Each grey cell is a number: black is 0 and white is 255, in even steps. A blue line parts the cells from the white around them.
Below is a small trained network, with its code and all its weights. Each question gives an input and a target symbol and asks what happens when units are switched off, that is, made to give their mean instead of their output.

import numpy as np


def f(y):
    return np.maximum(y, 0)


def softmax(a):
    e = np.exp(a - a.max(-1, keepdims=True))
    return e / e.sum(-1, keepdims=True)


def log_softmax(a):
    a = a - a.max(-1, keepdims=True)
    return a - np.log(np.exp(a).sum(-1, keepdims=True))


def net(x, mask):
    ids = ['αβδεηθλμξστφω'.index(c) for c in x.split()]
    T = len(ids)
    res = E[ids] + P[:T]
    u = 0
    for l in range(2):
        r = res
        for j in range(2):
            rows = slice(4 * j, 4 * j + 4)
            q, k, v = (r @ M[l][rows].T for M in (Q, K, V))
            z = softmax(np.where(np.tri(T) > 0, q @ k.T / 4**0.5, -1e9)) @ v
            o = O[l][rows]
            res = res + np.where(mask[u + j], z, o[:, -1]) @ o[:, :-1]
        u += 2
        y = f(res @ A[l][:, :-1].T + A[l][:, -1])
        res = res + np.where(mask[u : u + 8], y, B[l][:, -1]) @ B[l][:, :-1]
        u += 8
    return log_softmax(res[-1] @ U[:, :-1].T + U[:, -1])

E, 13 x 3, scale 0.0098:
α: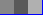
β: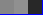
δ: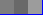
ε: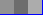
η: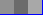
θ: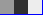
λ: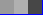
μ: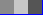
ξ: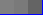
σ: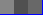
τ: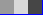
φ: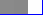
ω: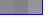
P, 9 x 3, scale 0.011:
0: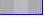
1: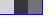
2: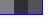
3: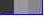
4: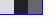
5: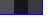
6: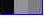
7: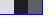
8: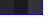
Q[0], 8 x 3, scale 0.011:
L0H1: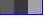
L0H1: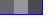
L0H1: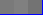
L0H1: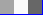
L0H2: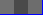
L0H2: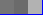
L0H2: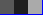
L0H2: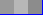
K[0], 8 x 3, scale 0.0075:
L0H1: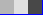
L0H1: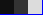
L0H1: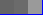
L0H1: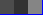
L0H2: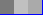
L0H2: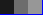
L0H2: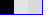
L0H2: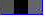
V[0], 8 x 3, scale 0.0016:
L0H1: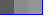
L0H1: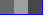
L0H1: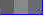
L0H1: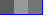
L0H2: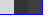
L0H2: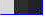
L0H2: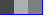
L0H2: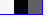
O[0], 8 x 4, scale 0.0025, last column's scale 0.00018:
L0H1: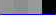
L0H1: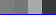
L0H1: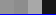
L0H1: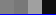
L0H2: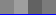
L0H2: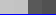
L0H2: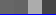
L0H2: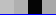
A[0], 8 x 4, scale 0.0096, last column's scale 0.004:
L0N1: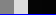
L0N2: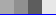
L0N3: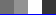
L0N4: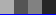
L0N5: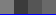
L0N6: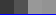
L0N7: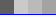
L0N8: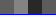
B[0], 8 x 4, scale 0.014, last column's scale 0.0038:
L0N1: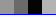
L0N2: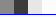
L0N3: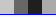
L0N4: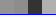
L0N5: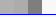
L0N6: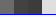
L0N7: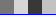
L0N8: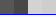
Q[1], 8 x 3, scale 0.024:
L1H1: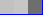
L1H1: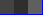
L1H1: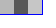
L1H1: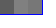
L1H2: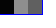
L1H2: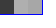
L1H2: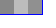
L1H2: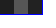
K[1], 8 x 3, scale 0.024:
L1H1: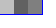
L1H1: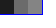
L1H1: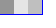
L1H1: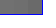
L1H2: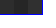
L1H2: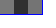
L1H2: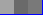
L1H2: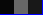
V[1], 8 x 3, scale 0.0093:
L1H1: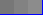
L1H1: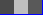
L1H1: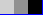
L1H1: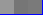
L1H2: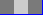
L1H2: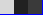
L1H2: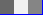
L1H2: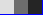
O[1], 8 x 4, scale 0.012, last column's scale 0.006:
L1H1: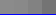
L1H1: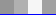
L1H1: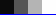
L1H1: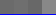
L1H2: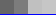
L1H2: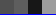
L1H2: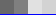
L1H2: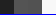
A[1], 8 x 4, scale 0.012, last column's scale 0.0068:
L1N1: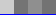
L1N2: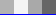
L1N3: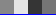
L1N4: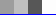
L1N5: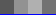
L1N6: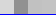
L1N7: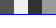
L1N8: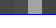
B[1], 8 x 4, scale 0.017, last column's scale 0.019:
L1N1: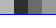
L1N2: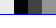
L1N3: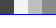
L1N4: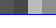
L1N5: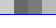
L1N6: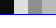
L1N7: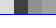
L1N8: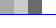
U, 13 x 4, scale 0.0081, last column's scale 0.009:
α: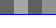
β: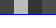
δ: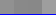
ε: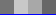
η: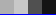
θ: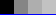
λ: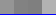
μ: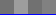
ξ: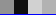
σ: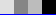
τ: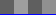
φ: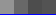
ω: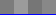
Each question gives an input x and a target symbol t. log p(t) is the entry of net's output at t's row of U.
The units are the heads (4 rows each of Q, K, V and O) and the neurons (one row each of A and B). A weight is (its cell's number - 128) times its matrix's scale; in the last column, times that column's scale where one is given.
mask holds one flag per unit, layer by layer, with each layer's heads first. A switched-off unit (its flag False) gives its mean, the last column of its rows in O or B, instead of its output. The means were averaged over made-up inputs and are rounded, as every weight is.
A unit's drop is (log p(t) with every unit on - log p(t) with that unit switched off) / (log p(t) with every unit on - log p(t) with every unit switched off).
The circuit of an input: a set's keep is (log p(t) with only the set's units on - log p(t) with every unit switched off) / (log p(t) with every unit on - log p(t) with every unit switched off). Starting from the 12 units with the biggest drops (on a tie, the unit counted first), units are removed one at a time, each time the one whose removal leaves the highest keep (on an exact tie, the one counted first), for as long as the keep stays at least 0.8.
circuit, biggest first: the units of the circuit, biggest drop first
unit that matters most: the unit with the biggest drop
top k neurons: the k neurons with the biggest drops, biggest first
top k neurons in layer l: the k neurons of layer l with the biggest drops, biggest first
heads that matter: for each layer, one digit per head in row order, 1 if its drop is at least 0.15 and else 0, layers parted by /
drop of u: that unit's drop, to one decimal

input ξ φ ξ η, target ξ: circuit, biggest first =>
(L1N7, L1N8, L0N7, L1H2)
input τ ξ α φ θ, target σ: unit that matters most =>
L0N1
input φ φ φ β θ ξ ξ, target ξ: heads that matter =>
00 / 11
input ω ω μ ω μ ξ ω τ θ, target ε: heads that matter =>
00 / 11
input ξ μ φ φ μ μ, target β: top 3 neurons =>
(L0N3, L0N7, L0N2)
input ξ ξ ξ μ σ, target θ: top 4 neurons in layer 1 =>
(L1N6, L1N8, L1N5, L1N7)
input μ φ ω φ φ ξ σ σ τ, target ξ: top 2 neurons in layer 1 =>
(L1N8, L1N6)
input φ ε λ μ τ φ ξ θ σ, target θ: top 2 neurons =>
(L0N5, L1N6)
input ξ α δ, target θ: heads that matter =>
00 / 11
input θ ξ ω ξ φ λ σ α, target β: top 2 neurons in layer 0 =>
(L0N3, L0N6)
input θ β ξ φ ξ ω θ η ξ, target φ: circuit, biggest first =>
(L1N7, L1H2)
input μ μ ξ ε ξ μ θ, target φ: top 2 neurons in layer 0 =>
(L0N3, L0N6)
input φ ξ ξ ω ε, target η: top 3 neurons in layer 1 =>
(L1N8, L1N5, L1N6)
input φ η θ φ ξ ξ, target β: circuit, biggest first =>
(L1H2)
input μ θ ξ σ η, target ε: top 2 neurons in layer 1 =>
(L1N6, L1N8)
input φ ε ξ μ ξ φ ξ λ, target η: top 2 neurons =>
(L1N8, L0N3)
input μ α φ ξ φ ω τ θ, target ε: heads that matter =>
01 / 11
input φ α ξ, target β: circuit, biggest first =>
(L0N3, L0N7, L1H2, L1N8)
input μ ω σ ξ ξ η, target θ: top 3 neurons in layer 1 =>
(L1N6, L1N8, L1N5)
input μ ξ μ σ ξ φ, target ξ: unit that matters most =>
L1N8
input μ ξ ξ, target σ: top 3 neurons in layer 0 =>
(L0N1, L0N7, L0N8)
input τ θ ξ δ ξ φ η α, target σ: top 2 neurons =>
(L0N1, L0N7)
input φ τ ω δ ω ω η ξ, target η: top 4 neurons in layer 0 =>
(L0N3, L0N7, L0N6, L0N2)
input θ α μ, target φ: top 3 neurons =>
(L0N3, L1N7, L1N6)
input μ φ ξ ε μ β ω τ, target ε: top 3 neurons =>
(L0N7, L0N2, L0N3)
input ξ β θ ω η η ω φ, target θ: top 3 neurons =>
(L1N6, L1N8, L0N8)
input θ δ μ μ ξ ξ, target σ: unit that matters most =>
L0N5
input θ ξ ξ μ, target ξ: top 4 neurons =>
(L1N7, L1N8, L1N6, L1N4)
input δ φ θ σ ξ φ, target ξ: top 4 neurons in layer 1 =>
(L1N8, L1N6, L1N4, L1N1)
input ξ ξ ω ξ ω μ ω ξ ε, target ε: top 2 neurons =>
(L0N5, L0N7)
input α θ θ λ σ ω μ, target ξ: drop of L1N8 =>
0.5
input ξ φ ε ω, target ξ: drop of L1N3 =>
0.1
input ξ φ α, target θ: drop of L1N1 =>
-0.1
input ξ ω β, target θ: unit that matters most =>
L0N6
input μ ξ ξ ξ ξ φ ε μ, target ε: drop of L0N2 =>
0.7
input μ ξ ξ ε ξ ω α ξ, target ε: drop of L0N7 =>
0.8
